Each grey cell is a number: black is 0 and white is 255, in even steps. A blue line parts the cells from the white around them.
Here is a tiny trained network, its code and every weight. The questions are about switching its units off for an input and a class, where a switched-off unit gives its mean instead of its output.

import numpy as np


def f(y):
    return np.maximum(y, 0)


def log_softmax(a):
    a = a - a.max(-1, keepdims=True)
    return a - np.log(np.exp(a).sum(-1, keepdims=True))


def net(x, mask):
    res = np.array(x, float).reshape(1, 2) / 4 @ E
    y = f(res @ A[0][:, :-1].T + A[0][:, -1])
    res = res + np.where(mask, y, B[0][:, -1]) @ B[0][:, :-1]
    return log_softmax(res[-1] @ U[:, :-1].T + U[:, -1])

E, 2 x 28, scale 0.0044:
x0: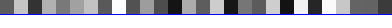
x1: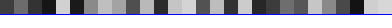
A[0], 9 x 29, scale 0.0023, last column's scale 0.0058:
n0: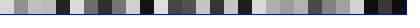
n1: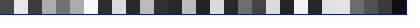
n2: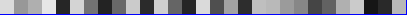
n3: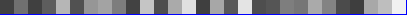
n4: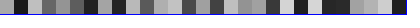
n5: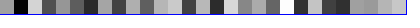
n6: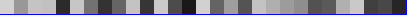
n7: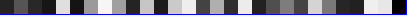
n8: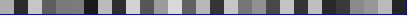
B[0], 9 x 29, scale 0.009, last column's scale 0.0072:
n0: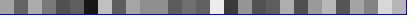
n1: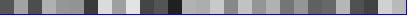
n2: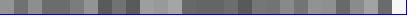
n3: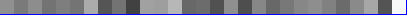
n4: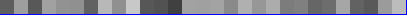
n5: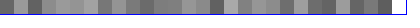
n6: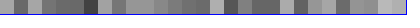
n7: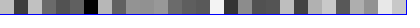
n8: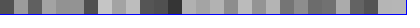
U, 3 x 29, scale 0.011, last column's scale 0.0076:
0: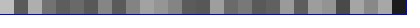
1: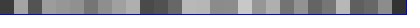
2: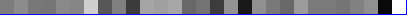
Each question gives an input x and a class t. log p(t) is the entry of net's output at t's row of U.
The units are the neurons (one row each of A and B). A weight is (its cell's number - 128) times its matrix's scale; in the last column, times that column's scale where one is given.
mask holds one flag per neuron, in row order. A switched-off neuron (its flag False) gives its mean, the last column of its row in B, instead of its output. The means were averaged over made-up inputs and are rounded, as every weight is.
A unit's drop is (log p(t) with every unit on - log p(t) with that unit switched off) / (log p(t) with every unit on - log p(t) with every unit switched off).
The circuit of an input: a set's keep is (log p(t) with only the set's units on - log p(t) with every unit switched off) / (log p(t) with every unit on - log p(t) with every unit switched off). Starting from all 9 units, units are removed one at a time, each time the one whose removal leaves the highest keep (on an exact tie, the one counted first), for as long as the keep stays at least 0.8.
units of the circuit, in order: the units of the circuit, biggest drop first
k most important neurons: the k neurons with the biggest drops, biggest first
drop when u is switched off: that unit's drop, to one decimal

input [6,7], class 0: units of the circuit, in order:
(n7)
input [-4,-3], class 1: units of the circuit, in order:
(n3 n7)
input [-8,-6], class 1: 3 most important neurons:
(n8 n4 n5)
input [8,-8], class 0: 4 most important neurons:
(n0 n2 n6 n5)
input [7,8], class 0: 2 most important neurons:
(n7 n3)
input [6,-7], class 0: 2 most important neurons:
(n0 n2)
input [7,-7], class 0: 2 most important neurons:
(n0 n2)
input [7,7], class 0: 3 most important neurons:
(n7 n3 n5)
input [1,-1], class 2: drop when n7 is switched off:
0.2
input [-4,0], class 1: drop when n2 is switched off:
0.1
